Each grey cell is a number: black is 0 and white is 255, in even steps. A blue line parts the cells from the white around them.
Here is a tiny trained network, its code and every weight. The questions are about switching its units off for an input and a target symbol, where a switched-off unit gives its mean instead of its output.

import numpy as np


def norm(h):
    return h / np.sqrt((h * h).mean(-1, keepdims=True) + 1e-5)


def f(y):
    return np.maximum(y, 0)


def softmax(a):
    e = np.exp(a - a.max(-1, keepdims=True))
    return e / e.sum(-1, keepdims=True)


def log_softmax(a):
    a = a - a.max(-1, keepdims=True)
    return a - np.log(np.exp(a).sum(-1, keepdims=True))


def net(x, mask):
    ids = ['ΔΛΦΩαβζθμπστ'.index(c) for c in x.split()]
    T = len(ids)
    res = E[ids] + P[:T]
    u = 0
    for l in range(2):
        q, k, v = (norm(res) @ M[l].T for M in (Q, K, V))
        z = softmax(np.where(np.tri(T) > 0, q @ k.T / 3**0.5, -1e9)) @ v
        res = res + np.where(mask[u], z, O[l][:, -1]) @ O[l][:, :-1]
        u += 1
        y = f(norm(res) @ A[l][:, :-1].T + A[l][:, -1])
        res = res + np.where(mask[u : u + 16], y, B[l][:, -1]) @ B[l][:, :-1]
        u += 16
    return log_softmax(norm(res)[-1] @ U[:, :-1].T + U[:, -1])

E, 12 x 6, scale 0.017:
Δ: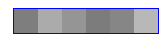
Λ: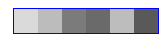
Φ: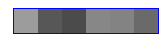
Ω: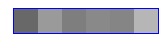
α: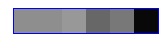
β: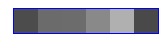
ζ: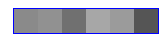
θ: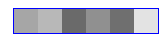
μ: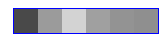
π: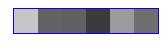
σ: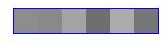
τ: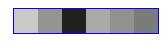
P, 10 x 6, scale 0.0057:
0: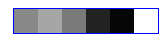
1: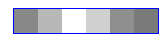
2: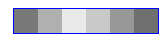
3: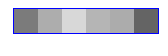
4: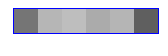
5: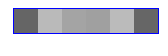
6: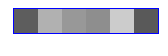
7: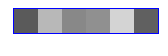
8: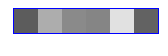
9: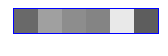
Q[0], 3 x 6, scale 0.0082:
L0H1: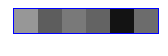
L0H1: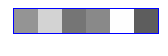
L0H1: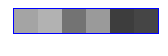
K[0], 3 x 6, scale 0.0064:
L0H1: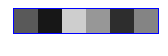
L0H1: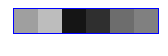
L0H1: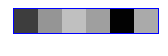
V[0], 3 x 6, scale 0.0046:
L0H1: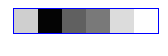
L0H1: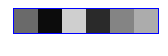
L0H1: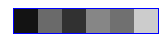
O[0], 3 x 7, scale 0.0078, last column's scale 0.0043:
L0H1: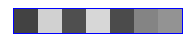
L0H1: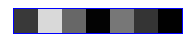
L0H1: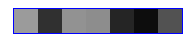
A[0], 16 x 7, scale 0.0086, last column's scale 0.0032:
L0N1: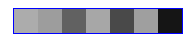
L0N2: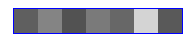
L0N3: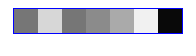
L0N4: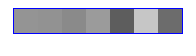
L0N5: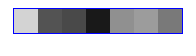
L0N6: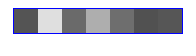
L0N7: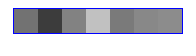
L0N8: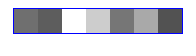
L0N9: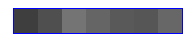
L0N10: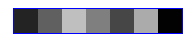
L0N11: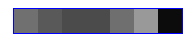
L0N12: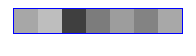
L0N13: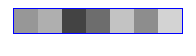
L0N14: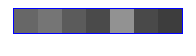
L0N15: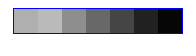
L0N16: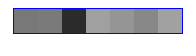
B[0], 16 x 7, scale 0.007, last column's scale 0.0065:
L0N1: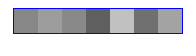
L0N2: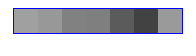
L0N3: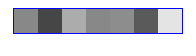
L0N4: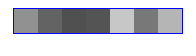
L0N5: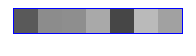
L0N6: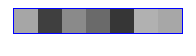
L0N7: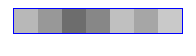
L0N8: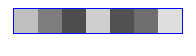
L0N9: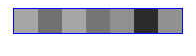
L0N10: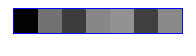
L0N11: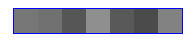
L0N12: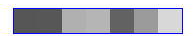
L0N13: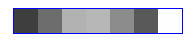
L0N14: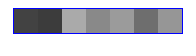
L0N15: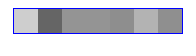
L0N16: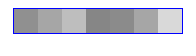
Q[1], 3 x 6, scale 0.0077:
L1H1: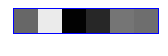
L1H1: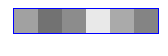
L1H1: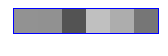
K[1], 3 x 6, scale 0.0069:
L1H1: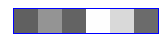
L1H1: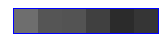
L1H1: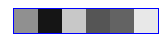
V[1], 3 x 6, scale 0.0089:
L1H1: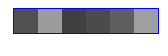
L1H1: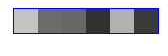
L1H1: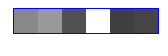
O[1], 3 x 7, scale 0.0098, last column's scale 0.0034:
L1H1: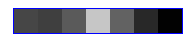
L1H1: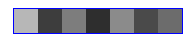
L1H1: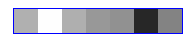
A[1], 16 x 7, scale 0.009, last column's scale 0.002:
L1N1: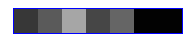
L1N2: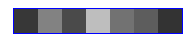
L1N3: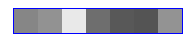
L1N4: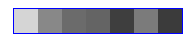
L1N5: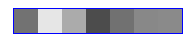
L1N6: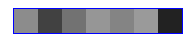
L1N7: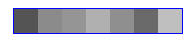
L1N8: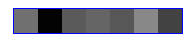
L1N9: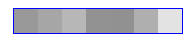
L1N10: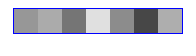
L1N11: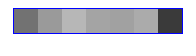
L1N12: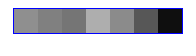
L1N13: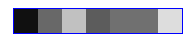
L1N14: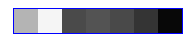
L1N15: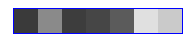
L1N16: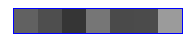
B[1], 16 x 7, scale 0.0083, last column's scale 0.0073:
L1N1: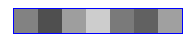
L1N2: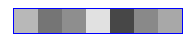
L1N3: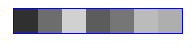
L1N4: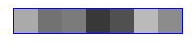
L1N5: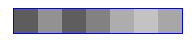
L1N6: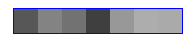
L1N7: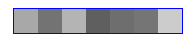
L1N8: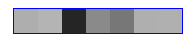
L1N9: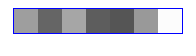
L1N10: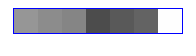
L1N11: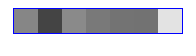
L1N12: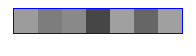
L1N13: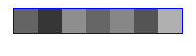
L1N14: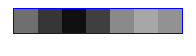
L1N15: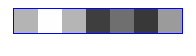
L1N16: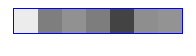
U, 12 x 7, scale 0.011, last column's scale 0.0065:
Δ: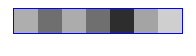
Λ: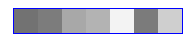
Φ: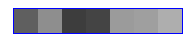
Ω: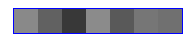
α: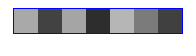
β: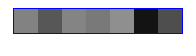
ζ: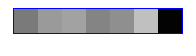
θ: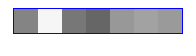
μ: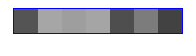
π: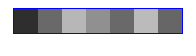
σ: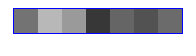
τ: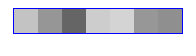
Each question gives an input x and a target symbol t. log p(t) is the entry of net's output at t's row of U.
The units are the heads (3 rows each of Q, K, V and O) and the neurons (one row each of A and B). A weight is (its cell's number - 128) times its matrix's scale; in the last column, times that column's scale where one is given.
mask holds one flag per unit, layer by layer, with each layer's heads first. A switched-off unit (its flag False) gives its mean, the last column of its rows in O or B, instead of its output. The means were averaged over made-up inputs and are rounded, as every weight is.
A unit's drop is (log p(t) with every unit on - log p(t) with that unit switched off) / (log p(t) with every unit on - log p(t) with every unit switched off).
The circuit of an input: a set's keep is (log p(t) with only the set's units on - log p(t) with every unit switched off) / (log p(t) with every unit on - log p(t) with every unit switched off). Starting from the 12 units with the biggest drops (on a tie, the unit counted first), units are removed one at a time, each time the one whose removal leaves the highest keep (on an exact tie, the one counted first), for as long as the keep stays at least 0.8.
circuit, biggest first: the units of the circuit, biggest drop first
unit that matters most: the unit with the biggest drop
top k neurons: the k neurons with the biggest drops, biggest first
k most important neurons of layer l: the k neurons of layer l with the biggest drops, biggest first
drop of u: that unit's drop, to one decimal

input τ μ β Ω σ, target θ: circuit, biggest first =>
L1H1, L0N12
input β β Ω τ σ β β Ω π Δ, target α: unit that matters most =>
L0H1
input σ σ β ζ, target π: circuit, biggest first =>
L0H1, L1H1
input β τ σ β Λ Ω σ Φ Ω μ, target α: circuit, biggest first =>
L0H1, L1H1, L0N13
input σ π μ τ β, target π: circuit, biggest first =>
L0H1, L1H1
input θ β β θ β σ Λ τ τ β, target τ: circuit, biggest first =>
L0H1, L0N7, L1N3
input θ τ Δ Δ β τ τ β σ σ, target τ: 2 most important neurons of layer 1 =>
L1N3, L1N13
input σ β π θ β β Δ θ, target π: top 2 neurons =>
L0N3, L0N8
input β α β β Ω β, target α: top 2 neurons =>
L0N13, L0N9
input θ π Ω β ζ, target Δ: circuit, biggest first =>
L0N6, L0H1
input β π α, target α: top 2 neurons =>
L0N13, L0N12
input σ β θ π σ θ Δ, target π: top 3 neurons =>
L0N3, L0N8, L1N10
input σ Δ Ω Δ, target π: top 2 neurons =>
L1N10, L0N3
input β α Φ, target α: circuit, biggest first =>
L0H1
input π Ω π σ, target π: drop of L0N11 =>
-0.1
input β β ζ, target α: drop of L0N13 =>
0.1
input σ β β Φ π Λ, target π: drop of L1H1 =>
0.2
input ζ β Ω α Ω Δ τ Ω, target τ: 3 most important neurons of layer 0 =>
L0N8, L0N4, L0N7
